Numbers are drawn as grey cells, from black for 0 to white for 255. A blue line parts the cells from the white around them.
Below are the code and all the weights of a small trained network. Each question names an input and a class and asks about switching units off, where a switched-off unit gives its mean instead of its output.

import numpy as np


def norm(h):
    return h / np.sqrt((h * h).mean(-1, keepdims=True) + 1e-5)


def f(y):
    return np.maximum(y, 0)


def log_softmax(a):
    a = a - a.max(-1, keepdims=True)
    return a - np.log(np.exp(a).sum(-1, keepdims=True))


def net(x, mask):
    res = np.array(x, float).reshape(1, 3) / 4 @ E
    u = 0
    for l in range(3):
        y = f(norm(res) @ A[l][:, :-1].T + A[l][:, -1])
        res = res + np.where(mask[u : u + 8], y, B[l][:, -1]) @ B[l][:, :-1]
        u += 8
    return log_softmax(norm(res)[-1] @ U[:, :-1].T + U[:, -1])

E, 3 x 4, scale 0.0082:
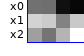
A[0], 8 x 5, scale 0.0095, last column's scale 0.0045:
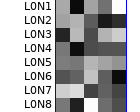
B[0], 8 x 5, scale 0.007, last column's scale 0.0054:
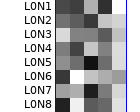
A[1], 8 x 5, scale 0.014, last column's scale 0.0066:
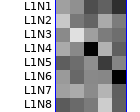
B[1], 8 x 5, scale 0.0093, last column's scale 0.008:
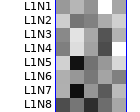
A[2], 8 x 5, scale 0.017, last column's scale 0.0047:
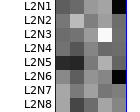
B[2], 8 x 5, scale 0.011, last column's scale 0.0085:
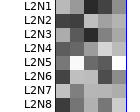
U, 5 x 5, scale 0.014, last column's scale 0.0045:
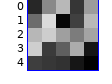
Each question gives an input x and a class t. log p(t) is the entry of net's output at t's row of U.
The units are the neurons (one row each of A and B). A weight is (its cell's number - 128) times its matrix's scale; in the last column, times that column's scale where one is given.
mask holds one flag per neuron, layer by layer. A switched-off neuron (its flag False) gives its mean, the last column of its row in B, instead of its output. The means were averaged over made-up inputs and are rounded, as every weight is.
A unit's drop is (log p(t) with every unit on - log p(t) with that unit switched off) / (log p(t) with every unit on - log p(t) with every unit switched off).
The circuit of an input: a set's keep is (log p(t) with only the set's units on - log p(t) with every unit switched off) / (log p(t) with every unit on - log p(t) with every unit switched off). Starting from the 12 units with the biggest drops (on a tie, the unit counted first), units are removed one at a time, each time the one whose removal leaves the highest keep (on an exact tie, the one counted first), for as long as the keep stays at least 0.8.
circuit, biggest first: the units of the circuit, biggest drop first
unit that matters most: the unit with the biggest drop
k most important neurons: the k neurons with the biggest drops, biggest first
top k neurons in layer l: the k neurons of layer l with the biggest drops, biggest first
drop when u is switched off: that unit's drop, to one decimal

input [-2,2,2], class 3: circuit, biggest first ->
(L2N5)
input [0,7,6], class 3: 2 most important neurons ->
(L2N5; L0N8)
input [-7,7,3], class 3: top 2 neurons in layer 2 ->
(L2N3; L2N5)
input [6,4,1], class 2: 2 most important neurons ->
(L1N1; L1N4)
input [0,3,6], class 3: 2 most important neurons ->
(L0N8; L2N5)
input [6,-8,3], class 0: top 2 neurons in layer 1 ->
(L1N8; L1N7)
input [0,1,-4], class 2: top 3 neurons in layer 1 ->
(L1N4; L1N1; L1N8)
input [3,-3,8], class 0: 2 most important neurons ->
(L0N1; L1N5)
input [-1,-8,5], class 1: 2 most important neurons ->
(L2N5; L0N8)
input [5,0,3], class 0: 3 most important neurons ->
(L0N4; L2N8; L0N5)
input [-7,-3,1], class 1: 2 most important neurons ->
(L1N4; L0N7)
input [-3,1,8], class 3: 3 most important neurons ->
(L2N3; L1N2; L1N7)
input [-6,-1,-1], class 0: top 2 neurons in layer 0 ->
(L0N8; L0N2)
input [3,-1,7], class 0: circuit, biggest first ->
(L2N8)
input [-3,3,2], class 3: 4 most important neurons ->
(L2N5; L0N8; L0N7; L1N2)
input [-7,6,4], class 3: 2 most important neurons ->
(L2N3; L2N5)
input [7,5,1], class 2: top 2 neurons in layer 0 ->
(L0N8; L0N5)
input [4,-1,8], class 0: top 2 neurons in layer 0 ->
(L0N1; L0N2)
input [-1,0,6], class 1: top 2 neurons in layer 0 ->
(L0N7; L0N1)
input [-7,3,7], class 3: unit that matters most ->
L2N3
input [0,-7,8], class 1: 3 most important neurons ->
(L2N5; L0N8; L1N7)
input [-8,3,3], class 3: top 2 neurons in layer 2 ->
(L2N3; L2N5)
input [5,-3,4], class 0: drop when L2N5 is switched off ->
0.1
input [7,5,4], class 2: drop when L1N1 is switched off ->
0.2
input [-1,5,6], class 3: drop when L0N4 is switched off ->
-0.1
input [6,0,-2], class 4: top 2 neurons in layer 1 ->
(L1N5; L1N3)
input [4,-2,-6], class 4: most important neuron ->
(L1N5)
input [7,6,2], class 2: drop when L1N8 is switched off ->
0.2
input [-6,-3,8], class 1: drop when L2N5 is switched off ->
0.1
